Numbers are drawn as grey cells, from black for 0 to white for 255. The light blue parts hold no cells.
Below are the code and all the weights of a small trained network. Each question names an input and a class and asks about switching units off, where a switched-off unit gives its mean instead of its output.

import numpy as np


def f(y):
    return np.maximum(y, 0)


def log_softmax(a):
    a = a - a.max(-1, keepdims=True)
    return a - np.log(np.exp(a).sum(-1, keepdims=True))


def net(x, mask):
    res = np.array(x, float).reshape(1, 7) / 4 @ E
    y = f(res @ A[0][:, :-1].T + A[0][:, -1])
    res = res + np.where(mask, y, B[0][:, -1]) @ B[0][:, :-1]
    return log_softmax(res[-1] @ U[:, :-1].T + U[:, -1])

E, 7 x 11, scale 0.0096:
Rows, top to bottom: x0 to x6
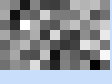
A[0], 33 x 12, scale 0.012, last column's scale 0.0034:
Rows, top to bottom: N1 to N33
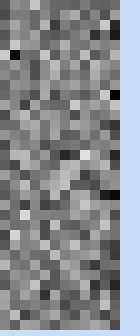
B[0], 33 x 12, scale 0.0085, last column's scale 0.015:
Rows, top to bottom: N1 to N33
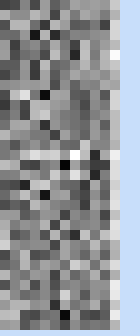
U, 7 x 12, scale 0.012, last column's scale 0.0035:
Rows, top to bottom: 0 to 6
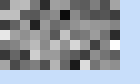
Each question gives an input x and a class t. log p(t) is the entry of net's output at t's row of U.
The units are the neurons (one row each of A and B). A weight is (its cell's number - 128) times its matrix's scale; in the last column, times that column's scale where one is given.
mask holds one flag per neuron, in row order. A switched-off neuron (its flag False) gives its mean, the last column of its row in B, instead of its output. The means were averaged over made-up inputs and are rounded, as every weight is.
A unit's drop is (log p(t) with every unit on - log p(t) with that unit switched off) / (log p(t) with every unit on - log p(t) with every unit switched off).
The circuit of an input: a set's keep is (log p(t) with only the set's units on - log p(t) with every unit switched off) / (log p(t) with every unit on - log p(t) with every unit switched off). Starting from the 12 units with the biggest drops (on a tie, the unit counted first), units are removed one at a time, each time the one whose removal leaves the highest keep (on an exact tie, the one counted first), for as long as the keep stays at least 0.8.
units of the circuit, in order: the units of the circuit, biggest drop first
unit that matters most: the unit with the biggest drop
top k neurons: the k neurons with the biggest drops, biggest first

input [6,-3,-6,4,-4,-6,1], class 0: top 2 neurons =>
N20, N17
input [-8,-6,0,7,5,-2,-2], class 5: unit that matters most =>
N19
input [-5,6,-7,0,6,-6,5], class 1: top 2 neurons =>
N32, N10
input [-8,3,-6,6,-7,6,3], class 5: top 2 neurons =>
N19, N16
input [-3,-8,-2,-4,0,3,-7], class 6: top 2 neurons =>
N24, N5
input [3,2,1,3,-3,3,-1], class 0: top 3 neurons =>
N16, N19, N12
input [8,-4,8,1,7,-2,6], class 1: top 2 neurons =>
N17, N33
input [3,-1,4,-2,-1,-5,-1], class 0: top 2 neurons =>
N32, N20
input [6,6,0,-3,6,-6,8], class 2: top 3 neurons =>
N29, N4, N1
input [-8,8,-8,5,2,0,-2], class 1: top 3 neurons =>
N32, N21, N11
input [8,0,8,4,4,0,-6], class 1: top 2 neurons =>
N17, N33
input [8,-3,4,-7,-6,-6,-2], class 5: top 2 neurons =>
N11, N21
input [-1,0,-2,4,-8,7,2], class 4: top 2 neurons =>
N18, N27
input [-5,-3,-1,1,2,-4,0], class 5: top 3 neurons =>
N19, N12, N10
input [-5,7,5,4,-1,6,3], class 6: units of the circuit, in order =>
N6
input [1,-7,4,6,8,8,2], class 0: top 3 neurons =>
N3, N10, N18
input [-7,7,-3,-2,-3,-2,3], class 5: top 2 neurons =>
N19, N24
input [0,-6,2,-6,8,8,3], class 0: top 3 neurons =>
N3, N10, N18
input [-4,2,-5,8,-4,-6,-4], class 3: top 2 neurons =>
N23, N30
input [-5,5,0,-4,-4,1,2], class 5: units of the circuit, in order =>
N19
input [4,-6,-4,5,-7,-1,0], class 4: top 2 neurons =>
N18, N6
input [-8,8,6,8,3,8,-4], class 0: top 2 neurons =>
N10, N3
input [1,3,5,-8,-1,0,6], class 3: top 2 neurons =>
N25, N28
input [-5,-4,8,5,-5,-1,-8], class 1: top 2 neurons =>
N17, N22
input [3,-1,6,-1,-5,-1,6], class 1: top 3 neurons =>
N17, N16, N7
